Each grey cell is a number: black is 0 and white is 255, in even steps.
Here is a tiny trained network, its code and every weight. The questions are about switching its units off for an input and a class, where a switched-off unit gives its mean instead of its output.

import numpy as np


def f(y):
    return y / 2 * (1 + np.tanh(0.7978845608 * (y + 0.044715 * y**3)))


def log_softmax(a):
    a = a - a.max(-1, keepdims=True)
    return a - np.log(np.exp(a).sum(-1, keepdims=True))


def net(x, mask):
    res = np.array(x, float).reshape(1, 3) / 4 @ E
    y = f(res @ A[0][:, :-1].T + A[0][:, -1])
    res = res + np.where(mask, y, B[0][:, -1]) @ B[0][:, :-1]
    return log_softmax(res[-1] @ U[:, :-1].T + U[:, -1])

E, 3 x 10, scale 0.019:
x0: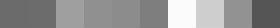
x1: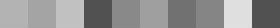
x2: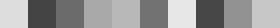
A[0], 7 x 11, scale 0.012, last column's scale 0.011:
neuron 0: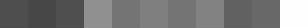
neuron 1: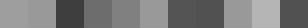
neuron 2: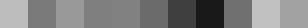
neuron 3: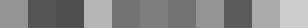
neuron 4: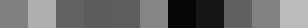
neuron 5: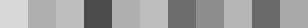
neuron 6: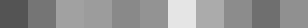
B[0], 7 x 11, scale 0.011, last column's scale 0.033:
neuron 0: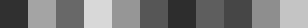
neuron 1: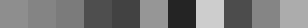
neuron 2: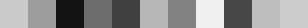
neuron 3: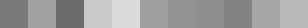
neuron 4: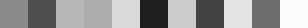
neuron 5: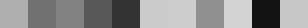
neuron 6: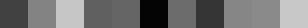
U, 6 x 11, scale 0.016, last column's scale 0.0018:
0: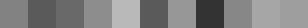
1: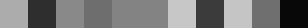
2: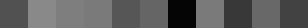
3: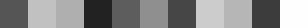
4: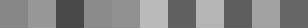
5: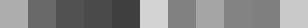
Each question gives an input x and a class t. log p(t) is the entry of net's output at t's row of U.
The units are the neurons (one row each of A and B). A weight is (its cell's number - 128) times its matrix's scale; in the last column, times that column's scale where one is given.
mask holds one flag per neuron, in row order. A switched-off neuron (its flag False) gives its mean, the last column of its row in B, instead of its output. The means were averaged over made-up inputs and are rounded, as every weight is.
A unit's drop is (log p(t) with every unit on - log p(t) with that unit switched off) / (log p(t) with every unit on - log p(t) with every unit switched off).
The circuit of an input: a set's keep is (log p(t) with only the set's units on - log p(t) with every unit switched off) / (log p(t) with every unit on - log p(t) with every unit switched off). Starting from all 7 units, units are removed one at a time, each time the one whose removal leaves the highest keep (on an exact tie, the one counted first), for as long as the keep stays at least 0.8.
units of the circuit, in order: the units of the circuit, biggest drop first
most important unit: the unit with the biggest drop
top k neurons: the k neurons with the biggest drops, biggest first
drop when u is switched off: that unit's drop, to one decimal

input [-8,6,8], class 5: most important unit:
neuron 2
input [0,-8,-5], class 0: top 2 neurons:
[neuron 1; neuron 3]
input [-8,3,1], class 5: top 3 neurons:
[neuron 2; neuron 1; neuron 6]
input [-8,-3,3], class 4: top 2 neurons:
[neuron 2; neuron 1]
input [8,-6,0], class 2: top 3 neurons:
[neuron 4; neuron 0; neuron 6]
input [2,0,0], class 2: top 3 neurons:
[neuron 4; neuron 5; neuron 3]
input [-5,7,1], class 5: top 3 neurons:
[neuron 2; neuron 1; neuron 6]
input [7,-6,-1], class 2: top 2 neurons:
[neuron 4; neuron 0]
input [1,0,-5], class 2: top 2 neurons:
[neuron 5; neuron 4]
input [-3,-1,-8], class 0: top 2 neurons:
[neuron 4; neuron 5]
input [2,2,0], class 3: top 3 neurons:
[neuron 4; neuron 3; neuron 2]
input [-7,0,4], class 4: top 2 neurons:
[neuron 2; neuron 5]
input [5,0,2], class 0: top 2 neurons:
[neuron 5; neuron 1]
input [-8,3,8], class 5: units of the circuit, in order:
[neuron 2]
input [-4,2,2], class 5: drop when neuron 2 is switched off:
0.5
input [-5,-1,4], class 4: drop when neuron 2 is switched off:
0.3
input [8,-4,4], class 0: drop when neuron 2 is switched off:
0.0
